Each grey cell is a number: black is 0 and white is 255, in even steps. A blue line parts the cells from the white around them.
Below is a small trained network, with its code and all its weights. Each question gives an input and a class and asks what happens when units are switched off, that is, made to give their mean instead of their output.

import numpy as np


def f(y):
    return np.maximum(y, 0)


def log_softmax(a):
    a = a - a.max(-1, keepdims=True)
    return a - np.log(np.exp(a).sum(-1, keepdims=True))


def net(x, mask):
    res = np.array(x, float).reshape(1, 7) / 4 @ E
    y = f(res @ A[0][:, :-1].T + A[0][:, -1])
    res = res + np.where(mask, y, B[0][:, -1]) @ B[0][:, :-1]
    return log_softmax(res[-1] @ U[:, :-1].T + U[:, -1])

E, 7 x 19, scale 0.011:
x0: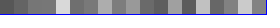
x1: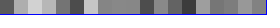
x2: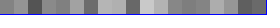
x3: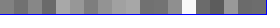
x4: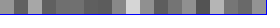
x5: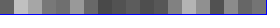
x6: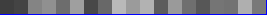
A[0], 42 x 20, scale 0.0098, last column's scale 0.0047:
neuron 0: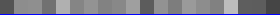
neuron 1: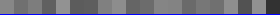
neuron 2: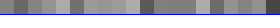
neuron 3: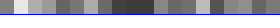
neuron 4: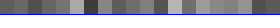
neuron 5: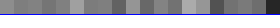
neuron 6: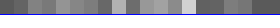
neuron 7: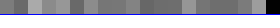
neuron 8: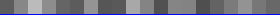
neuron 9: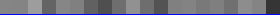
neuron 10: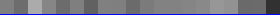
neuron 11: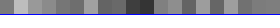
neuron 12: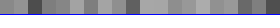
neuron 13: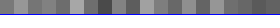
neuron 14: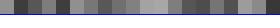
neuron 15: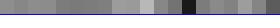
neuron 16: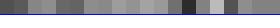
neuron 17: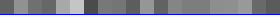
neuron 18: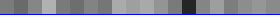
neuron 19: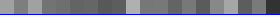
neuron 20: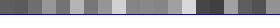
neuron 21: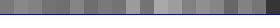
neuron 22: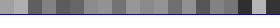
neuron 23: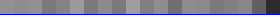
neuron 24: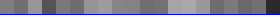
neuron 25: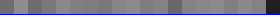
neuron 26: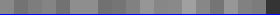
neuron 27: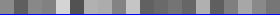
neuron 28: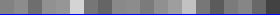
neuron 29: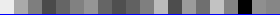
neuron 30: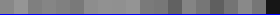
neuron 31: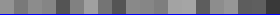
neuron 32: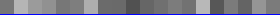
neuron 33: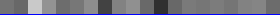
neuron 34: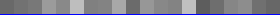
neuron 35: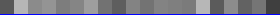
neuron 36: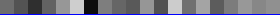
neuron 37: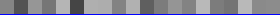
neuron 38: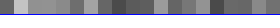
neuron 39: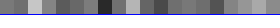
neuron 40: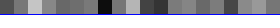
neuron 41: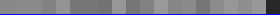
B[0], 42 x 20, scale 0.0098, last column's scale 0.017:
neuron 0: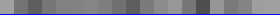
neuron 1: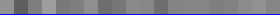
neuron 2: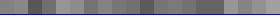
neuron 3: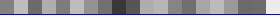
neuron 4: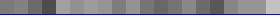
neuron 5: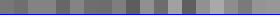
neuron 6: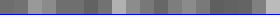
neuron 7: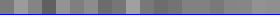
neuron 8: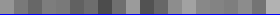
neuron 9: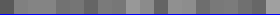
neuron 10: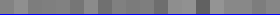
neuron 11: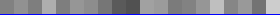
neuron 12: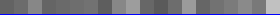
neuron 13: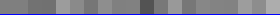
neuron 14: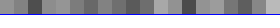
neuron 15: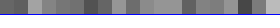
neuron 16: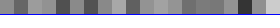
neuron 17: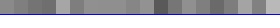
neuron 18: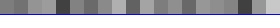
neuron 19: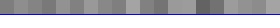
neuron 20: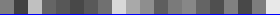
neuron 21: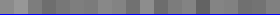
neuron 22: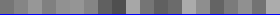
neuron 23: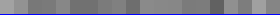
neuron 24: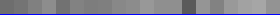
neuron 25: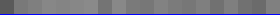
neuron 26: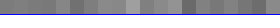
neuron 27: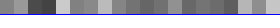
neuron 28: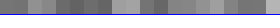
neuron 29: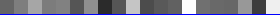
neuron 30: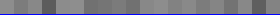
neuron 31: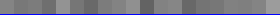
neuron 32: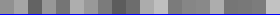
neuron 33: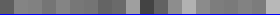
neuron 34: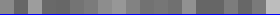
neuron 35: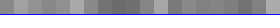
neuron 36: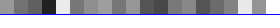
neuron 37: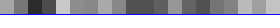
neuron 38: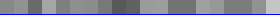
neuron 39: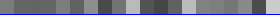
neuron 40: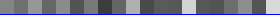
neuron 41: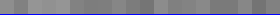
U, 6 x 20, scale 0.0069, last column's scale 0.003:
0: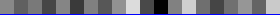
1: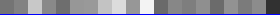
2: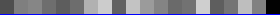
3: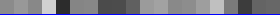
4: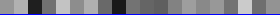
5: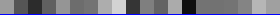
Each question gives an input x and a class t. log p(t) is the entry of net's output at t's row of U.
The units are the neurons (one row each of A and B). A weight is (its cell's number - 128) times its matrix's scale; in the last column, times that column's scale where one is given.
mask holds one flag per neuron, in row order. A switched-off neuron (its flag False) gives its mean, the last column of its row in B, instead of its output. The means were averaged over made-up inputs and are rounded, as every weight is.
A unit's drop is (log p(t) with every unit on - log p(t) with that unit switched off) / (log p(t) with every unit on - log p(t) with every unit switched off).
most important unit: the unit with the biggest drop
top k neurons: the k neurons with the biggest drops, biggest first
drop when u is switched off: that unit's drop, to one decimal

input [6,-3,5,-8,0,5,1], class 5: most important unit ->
neuron 29
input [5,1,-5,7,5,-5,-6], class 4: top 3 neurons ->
neuron 20; neuron 37; neuron 27
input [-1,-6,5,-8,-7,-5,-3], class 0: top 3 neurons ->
neuron 29; neuron 12; neuron 3
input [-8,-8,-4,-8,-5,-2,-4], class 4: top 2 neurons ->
neuron 20; neuron 14
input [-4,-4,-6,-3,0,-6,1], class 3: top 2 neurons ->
neuron 36; neuron 14
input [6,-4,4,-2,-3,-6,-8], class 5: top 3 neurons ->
neuron 40; neuron 3; neuron 39
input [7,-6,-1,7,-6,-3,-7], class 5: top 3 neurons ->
neuron 29; neuron 40; neuron 37
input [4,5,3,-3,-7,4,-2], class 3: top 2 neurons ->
neuron 36; neuron 3
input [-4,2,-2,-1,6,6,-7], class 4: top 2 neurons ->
neuron 3; neuron 20
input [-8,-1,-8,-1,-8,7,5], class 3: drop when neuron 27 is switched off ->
0.2
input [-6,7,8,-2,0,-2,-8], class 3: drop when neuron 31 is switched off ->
0.0
